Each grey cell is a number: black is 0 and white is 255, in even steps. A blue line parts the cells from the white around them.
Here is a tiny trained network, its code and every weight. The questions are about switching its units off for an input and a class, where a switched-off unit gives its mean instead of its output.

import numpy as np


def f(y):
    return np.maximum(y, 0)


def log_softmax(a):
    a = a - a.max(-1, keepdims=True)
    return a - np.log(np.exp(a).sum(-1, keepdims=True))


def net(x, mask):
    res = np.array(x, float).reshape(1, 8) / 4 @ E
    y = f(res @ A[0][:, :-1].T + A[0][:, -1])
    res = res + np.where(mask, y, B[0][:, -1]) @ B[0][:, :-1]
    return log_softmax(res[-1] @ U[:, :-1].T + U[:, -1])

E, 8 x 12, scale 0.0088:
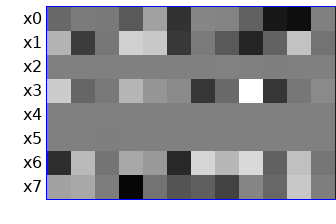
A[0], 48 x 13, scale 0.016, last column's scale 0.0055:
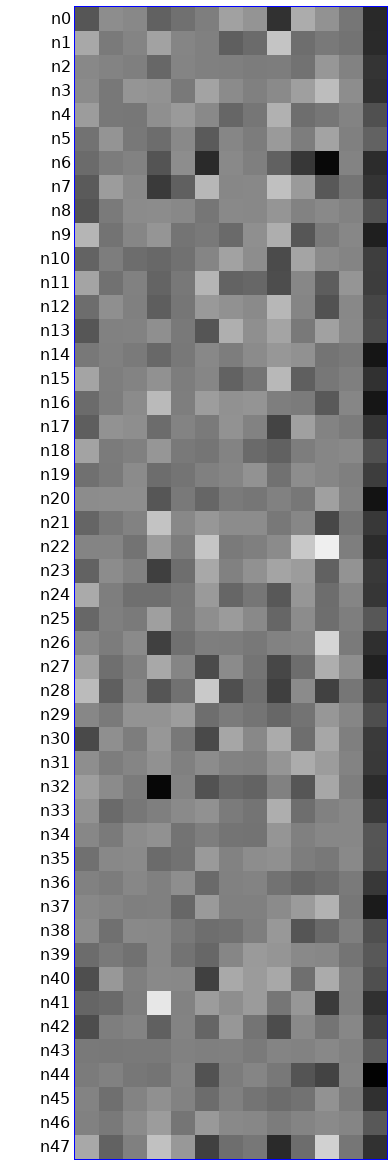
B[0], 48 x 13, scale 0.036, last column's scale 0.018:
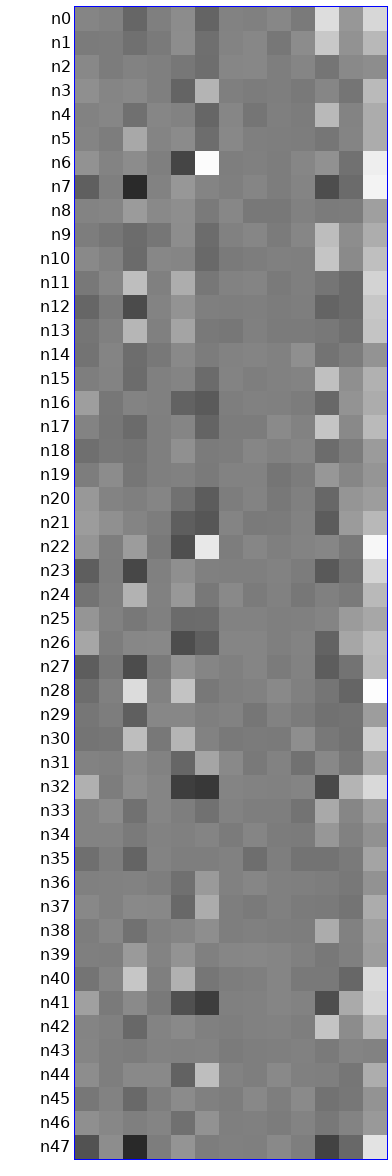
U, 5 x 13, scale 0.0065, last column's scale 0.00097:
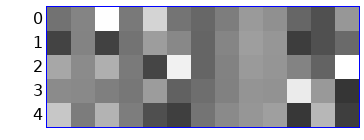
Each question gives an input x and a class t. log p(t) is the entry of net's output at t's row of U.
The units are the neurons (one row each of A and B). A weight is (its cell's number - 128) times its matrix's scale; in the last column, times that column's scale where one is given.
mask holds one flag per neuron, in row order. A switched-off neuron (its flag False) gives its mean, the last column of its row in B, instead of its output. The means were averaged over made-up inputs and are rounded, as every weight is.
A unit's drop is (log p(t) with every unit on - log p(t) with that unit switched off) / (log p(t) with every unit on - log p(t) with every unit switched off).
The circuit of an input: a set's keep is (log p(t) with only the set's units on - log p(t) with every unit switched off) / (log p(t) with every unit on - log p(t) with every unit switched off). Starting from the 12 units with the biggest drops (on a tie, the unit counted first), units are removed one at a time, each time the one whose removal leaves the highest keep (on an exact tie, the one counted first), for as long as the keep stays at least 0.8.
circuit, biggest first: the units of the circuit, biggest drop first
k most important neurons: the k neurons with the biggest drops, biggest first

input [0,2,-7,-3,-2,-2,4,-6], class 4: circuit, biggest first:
n41
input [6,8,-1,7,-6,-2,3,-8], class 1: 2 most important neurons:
n47, n27
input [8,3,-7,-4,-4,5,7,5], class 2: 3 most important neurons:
n6, n28, n44
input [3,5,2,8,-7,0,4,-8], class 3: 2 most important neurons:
n1, n9
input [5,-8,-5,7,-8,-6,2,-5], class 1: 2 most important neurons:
n7, n12
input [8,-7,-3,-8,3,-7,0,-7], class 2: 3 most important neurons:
n6, n44, n47
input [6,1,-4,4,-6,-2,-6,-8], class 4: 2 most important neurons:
n41, n21
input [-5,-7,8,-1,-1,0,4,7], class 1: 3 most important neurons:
n7, n23, n41
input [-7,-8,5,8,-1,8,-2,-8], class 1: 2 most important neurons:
n7, n12
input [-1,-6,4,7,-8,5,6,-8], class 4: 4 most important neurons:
n41, n21, n16, n0
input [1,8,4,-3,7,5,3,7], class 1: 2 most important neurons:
n47, n27
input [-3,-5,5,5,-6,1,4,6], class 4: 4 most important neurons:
n32, n47, n26, n0
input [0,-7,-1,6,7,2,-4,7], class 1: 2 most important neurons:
n7, n23
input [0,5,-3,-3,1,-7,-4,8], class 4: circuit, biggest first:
n32
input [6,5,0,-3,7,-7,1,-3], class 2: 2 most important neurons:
n6, n7
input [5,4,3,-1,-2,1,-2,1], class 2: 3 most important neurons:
n6, n7, n23
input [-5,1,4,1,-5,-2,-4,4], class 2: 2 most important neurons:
n22, n40
